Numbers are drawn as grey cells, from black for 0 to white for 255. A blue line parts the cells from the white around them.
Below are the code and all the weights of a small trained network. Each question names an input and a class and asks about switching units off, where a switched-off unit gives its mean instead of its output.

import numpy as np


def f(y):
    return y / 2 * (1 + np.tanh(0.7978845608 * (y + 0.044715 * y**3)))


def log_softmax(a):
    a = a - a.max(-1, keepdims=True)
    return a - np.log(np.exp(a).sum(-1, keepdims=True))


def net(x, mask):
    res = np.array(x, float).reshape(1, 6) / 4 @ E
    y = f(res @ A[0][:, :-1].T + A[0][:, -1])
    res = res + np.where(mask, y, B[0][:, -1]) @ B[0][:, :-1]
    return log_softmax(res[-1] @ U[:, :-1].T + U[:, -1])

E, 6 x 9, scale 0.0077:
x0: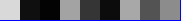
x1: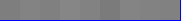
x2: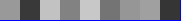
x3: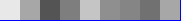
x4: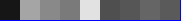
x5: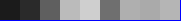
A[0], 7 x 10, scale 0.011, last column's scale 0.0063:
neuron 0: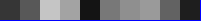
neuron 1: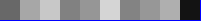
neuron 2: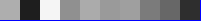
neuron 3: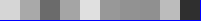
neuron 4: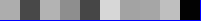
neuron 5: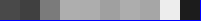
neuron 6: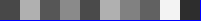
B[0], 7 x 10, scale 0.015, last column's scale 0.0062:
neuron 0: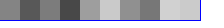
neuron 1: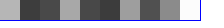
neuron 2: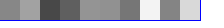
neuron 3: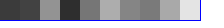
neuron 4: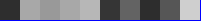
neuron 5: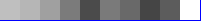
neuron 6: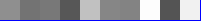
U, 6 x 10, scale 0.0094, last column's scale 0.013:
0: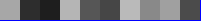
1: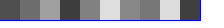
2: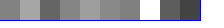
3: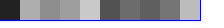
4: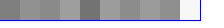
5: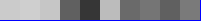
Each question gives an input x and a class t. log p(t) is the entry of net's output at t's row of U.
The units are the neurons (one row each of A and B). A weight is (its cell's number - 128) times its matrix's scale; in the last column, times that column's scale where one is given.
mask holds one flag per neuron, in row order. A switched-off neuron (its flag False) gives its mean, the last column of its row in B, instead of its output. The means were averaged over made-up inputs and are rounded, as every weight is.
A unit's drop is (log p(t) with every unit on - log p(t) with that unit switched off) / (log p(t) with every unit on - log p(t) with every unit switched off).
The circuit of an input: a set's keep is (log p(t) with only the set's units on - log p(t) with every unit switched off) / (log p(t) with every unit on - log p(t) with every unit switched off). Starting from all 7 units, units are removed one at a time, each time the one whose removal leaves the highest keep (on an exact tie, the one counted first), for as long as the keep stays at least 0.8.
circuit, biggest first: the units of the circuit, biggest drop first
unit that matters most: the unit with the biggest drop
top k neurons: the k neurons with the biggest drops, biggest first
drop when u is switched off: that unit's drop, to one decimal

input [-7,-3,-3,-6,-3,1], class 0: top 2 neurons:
(neuron 1; neuron 3)
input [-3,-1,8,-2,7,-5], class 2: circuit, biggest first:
(neuron 2)
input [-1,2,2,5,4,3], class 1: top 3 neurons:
(neuron 3; neuron 4; neuron 1)
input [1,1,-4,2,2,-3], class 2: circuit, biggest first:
(neuron 5; neuron 1)
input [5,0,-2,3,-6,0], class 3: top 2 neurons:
(neuron 4; neuron 1)
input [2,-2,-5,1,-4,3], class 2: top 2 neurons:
(neuron 6; neuron 1)
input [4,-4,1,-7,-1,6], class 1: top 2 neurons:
(neuron 0; neuron 1)
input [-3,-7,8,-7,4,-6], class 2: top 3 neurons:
(neuron 2; neuron 3; neuron 5)
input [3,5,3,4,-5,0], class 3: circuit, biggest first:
(neuron 4; neuron 1)
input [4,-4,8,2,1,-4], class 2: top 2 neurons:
(neuron 2; neuron 1)
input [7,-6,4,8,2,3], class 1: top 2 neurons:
(neuron 3; neuron 1)
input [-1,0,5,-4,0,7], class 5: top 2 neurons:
(neuron 5; neuron 6)
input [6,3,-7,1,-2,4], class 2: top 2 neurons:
(neuron 6; neuron 1)
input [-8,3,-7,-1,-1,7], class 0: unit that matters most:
neuron 1
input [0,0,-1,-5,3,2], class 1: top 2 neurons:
(neuron 0; neuron 4)
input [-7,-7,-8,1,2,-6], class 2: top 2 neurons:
(neuron 6; neuron 5)
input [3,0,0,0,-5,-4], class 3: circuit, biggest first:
(neuron 4; neuron 1; neuron 5)
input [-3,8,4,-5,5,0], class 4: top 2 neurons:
(neuron 3; neuron 4)
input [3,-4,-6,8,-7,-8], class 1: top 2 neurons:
(neuron 3; neuron 5)
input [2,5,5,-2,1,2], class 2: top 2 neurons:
(neuron 2; neuron 1)
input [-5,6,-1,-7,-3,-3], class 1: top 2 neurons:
(neuron 0; neuron 5)
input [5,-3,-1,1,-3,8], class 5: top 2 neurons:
(neuron 5; neuron 1)
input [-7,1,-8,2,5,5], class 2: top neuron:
(neuron 6)
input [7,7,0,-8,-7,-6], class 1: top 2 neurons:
(neuron 0; neuron 1)
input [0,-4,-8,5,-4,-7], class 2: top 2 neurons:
(neuron 6; neuron 5)
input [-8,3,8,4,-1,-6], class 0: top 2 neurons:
(neuron 1; neuron 6)
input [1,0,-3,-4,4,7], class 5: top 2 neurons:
(neuron 5; neuron 4)
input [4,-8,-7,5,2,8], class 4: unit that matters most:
neuron 5
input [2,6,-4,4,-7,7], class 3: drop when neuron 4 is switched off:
0.9
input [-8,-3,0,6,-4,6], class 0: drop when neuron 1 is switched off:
1.9
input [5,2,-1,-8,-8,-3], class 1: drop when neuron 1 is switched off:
0.1
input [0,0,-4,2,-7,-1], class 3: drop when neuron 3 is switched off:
0.0
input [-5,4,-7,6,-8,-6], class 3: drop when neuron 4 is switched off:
0.9
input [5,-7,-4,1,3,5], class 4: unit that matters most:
neuron 1
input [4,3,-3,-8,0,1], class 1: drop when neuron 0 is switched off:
0.7
